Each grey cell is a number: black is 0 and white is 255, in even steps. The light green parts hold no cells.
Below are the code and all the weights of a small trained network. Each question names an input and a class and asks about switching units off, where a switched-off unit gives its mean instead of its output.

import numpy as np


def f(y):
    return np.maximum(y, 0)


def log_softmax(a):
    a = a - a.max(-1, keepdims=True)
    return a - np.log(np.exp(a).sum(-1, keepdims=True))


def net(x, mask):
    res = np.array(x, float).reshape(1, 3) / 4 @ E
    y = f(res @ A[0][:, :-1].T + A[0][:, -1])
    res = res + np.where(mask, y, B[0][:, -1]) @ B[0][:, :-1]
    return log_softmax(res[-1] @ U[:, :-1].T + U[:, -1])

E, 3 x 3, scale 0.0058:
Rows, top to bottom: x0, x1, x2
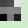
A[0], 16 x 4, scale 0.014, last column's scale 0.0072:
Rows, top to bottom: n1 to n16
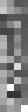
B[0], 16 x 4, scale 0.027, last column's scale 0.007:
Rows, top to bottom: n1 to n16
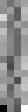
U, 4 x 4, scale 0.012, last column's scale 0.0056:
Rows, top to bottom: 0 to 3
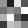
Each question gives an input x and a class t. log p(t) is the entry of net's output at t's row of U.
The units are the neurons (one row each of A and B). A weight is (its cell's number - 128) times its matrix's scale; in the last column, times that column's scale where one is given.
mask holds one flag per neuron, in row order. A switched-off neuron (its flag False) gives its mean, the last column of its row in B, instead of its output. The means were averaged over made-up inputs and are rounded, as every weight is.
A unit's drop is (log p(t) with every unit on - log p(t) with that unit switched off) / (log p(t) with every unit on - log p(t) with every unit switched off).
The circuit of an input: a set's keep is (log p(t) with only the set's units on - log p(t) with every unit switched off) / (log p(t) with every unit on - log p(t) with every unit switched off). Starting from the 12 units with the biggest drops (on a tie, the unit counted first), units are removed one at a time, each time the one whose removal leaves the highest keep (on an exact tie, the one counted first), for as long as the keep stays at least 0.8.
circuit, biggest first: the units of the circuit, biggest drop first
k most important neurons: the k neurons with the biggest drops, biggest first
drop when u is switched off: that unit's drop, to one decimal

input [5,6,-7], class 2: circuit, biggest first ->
[n12]
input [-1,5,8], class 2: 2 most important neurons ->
[n3 n5]
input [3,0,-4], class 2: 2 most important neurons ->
[n12 n9]
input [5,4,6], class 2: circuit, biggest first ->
[n3 n5]
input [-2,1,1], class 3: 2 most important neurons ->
[n10 n3]
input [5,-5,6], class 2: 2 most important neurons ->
[n3 n5]
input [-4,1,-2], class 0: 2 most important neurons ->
[n13 n9]
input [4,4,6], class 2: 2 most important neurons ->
[n3 n5]
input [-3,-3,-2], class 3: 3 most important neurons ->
[n10 n3 n5]
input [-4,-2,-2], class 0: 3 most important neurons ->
[n13 n9 n12]
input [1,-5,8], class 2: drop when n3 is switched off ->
0.3
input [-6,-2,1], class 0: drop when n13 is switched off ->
0.2
